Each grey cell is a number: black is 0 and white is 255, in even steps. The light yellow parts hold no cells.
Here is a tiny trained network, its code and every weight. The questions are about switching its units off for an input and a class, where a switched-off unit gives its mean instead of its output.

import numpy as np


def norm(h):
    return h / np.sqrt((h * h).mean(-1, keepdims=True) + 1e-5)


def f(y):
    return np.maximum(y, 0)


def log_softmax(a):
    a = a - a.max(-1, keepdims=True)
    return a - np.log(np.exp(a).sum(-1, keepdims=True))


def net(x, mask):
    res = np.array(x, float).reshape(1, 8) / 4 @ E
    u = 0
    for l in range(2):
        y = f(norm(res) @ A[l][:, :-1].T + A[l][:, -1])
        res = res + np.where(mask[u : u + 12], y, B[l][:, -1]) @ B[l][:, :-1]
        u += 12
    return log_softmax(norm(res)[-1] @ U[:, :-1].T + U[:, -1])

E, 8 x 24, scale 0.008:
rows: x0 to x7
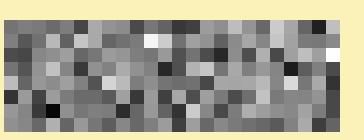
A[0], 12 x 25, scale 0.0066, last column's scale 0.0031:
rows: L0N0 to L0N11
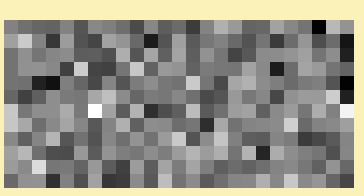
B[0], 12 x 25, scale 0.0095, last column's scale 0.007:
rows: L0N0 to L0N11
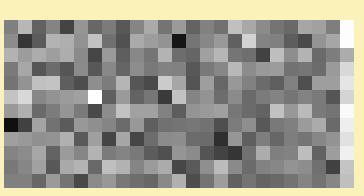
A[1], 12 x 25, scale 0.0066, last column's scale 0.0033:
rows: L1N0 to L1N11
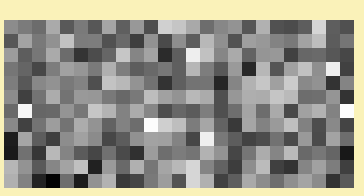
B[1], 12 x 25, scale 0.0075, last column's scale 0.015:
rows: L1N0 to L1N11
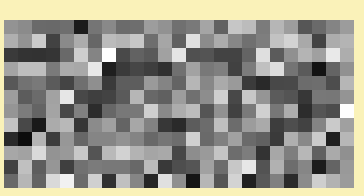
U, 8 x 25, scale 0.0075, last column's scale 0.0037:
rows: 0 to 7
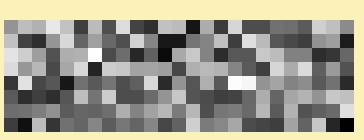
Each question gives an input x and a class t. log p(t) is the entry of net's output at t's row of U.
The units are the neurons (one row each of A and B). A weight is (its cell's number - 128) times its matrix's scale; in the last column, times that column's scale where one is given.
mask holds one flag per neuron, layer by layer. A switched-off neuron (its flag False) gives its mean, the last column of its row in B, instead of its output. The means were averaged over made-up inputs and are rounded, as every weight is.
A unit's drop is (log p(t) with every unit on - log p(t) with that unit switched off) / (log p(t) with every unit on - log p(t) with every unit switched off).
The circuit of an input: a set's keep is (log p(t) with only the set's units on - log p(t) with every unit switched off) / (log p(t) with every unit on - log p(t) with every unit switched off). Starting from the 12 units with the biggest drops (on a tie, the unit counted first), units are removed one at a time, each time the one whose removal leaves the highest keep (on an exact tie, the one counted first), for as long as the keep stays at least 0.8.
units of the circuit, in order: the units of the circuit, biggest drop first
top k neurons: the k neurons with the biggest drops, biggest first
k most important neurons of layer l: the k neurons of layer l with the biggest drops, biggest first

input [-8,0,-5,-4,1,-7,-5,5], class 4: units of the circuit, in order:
L0N3, L1N10
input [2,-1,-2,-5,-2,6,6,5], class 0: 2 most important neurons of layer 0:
L0N4, L0N6
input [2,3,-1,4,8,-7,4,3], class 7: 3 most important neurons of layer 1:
L1N4, L1N1, L1N9
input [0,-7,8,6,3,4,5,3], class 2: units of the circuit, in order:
L1N3
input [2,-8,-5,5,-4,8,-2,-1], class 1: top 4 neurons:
L0N1, L0N6, L0N10, L0N8
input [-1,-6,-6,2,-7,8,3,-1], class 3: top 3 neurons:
L1N1, L1N9, L0N2
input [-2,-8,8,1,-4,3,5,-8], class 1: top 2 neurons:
L0N1, L0N9
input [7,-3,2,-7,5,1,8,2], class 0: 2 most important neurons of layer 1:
L1N11, L1N2
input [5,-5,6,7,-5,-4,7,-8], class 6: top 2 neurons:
L1N6, L0N6
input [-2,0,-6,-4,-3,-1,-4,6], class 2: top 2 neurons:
L0N9, L0N8
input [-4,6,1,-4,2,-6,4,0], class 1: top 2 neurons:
L1N7, L1N1
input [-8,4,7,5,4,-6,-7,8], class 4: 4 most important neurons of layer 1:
L1N10, L1N0, L1N11, L1N1
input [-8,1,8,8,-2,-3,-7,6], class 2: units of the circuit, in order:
L1N3, L0N4
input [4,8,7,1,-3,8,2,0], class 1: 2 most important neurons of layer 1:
L1N7, L1N5
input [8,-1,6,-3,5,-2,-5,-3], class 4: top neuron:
L0N0
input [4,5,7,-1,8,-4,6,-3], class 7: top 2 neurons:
L1N4, L0N7
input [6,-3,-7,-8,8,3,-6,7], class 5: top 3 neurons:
L0N7, L0N9, L0N5
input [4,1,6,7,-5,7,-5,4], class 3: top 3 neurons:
L0N2, L1N1, L1N9
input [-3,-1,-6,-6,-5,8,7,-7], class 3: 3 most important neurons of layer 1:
L1N1, L1N9, L1N2
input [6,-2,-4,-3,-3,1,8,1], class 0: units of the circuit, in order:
L1N11
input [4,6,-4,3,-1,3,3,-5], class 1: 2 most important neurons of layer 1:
L1N5, L1N7
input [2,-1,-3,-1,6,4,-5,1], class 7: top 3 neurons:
L0N7, L0N4, L1N4
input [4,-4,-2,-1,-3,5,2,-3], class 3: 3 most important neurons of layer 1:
L1N1, L1N9, L1N7
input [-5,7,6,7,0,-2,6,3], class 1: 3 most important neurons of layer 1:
L1N5, L1N7, L1N3
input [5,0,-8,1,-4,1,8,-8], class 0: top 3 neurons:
L1N11, L0N4, L0N5
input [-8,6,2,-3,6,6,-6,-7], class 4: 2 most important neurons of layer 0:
L0N1, L0N4
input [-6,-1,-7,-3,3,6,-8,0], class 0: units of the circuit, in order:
L0N8
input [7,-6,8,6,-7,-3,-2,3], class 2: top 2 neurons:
L1N3, L0N5
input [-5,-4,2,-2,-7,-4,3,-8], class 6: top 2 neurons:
L1N6, L0N7
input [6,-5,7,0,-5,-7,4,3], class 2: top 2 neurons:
L1N3, L0N5
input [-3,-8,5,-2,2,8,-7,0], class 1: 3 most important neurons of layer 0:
L0N1, L0N4, L0N6
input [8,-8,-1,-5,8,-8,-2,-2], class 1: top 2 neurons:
L0N1, L1N1
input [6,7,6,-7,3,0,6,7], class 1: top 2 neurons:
L1N7, L1N5
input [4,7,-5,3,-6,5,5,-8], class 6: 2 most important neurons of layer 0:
L0N1, L0N4
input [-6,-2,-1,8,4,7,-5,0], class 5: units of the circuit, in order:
L1N2
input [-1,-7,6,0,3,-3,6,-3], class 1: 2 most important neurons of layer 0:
L0N1, L0N8
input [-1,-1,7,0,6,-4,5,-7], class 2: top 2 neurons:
L0N5, L1N3
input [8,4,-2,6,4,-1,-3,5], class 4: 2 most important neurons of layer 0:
L0N0, L0N1
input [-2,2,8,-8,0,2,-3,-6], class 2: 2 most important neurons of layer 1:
L1N3, L1N2
